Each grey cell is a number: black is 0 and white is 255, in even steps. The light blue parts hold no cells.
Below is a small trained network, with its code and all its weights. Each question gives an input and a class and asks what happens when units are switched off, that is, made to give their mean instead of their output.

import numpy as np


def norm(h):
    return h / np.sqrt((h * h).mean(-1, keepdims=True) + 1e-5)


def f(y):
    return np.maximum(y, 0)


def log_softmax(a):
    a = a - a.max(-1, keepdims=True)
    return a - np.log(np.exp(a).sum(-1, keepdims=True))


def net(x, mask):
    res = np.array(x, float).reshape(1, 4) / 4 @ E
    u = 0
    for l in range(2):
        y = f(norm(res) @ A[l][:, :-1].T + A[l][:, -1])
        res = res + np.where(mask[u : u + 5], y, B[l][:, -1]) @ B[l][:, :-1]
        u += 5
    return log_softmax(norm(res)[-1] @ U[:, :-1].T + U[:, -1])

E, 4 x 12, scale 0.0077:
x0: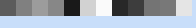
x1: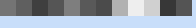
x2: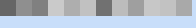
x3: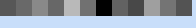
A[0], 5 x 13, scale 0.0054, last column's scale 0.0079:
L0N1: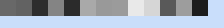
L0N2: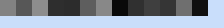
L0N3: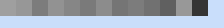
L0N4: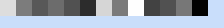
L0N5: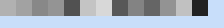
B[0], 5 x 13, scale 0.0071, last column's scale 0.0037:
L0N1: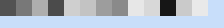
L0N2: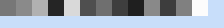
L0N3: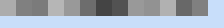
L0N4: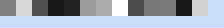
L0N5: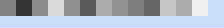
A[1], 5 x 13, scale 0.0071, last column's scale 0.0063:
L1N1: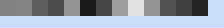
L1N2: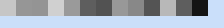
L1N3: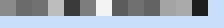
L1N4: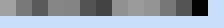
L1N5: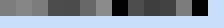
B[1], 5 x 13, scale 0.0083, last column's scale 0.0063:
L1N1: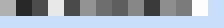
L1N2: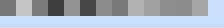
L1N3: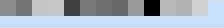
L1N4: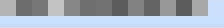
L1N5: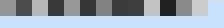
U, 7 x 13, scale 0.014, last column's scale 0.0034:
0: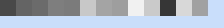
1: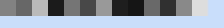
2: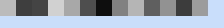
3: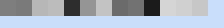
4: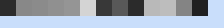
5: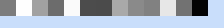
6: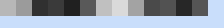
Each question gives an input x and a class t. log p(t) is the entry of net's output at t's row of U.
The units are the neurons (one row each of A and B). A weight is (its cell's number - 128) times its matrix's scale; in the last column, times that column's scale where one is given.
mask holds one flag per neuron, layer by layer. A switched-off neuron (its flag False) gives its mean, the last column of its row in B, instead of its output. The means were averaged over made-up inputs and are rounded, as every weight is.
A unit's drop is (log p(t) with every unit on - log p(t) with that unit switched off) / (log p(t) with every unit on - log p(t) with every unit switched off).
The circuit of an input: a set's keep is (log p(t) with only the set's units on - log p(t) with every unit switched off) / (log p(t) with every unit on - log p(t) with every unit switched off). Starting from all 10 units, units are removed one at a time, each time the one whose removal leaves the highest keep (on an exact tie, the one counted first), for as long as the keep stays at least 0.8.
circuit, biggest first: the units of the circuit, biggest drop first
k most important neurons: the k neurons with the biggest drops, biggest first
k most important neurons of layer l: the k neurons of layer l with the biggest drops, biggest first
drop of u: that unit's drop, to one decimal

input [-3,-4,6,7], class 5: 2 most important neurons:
[L1N1 L1N2]
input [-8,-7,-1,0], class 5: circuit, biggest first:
[L1N2]
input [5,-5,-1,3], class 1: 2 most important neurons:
[L0N2 L1N5]
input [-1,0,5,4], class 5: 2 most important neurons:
[L1N1 L0N1]
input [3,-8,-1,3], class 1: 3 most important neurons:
[L1N5 L0N2 L1N1]
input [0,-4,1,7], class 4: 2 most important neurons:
[L0N2 L1N5]
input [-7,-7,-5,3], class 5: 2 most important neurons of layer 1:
[L1N2 L1N1]
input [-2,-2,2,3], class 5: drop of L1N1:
0.3
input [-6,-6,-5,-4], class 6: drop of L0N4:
0.2
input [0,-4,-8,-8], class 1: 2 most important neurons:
[L0N2 L1N5]
